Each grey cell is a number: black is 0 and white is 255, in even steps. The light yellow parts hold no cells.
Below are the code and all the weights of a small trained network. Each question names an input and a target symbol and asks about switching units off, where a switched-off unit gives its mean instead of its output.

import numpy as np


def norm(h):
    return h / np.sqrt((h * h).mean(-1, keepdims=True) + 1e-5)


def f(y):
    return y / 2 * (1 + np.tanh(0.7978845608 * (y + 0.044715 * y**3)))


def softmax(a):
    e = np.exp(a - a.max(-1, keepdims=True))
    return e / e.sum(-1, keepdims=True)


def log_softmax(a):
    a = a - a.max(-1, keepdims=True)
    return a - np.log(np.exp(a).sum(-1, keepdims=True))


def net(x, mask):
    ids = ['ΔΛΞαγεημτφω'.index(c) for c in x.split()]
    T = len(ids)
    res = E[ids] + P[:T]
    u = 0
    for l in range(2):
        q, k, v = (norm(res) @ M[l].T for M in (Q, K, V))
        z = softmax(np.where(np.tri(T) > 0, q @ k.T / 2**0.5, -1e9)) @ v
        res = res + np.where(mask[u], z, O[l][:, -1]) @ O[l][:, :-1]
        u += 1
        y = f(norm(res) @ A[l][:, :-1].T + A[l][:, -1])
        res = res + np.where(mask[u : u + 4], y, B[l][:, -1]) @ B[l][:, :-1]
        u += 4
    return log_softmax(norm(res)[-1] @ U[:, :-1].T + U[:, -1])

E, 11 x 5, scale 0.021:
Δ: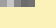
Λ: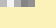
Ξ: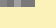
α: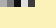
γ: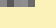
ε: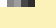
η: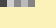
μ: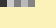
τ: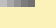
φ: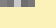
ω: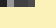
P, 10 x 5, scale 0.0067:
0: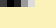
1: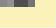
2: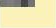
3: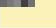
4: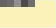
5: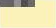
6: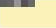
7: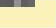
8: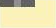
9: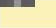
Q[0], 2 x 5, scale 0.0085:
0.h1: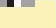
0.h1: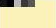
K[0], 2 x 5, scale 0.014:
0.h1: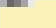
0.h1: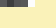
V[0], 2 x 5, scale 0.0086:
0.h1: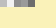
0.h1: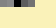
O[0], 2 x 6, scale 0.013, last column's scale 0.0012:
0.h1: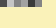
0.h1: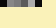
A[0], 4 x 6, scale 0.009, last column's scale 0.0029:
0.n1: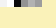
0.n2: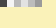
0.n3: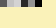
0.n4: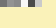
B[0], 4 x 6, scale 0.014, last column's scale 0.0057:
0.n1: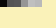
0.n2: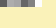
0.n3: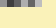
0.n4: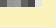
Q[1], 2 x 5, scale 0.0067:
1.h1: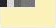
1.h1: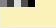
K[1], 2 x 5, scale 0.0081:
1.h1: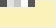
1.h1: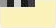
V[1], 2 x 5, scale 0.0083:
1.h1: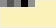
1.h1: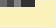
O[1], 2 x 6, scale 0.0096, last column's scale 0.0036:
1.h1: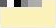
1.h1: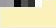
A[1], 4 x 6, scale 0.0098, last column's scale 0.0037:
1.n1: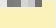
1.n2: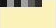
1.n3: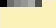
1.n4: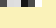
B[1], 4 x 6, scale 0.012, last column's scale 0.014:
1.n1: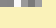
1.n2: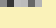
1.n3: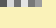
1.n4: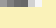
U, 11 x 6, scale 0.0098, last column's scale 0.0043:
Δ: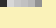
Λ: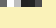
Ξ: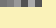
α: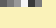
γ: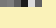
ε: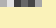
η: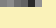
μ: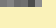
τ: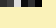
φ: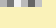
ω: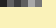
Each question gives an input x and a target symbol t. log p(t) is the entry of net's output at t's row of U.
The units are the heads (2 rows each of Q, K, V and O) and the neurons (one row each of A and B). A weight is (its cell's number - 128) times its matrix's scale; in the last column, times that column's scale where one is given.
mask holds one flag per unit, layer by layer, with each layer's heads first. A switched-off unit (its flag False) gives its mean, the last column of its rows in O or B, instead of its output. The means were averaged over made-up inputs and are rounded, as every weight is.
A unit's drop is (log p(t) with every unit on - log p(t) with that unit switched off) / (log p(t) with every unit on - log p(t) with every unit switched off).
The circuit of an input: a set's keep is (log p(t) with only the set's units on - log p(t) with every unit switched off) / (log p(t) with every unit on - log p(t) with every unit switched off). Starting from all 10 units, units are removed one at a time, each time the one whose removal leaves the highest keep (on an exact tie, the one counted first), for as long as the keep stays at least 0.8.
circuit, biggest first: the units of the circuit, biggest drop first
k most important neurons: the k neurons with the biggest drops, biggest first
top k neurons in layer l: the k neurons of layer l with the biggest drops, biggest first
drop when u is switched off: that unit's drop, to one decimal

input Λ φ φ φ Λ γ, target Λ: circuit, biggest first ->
0.h1, 0.n4
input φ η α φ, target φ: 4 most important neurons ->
1.n1, 1.n4, 0.n4, 0.n2
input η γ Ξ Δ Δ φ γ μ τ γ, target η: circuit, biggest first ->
1.h1
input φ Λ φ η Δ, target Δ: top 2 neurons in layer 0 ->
0.n1, 0.n3
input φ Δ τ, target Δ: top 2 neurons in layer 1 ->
1.n4, 1.n2
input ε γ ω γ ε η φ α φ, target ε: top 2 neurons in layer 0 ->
0.n1, 0.n2
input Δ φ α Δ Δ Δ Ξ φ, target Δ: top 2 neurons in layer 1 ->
1.n3, 1.n4
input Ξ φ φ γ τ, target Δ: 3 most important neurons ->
0.n1, 1.n4, 0.n3
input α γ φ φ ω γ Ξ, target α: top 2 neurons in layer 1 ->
1.n2, 1.n4
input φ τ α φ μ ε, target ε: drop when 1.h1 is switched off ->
0.2
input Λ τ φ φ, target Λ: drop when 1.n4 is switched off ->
0.1
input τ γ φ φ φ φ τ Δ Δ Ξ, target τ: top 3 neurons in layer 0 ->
0.n3, 0.n1, 0.n2
